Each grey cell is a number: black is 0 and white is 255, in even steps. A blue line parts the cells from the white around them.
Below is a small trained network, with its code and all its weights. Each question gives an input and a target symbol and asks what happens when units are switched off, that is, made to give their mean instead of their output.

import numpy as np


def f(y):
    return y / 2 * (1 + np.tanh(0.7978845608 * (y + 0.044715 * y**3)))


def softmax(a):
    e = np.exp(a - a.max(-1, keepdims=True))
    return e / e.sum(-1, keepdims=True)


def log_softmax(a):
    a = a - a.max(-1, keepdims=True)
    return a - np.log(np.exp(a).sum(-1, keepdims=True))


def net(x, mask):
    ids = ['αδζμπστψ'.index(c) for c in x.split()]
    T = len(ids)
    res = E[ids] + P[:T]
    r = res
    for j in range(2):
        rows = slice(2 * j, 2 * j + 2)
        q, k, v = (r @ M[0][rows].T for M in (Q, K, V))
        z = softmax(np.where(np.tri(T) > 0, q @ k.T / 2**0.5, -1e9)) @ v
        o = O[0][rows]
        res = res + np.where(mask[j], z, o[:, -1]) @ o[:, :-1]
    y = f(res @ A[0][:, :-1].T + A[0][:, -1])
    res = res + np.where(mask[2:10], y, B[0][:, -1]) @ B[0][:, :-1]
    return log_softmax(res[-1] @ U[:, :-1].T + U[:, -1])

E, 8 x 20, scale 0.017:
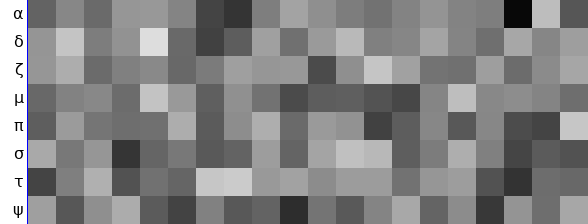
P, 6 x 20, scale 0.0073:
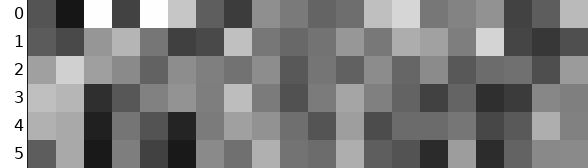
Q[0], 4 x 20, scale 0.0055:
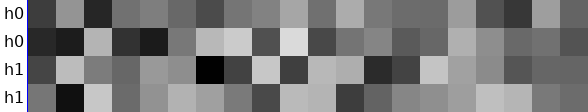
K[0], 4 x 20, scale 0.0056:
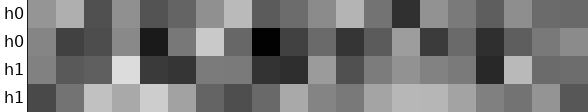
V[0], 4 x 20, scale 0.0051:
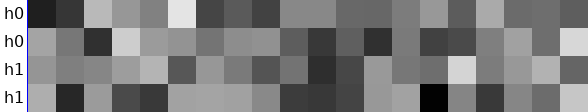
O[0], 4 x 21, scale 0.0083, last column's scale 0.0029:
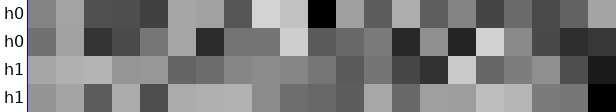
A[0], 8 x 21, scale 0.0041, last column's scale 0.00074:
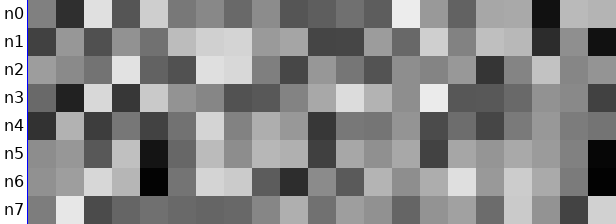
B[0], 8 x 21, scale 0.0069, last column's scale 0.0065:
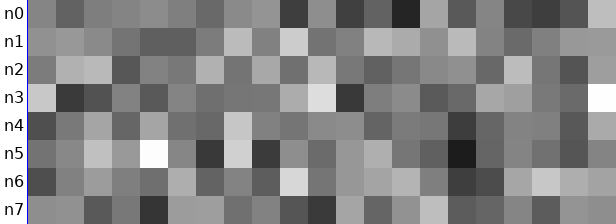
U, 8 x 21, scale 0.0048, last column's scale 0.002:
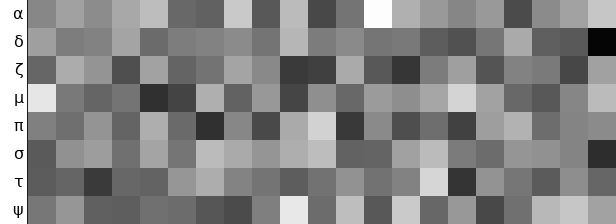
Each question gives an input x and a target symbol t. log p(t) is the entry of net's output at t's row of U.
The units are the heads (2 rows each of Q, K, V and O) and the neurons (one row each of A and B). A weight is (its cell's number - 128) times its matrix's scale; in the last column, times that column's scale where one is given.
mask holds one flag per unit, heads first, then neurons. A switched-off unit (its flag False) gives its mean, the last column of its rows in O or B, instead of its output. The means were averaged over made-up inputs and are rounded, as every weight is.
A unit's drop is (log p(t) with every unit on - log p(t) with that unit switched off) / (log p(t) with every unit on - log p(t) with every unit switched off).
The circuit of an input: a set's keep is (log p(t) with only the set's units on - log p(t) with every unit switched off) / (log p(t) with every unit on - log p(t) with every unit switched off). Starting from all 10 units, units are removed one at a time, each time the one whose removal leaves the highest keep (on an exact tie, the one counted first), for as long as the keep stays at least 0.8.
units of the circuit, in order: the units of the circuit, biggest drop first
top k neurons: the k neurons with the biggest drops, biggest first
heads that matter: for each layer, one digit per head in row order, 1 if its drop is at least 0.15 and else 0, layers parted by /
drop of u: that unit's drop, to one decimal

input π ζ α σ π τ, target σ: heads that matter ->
10
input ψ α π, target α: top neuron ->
[n1]
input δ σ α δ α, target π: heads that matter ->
11
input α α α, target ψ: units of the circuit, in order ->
[h0; h1]
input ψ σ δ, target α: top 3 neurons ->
[n6; n1; n3]
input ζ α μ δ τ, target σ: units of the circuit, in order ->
[h0; n2]
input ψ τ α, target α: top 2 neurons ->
[n5; n6]
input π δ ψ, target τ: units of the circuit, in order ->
[h1; h0]
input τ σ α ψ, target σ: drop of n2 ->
0.6
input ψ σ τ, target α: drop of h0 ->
0.2
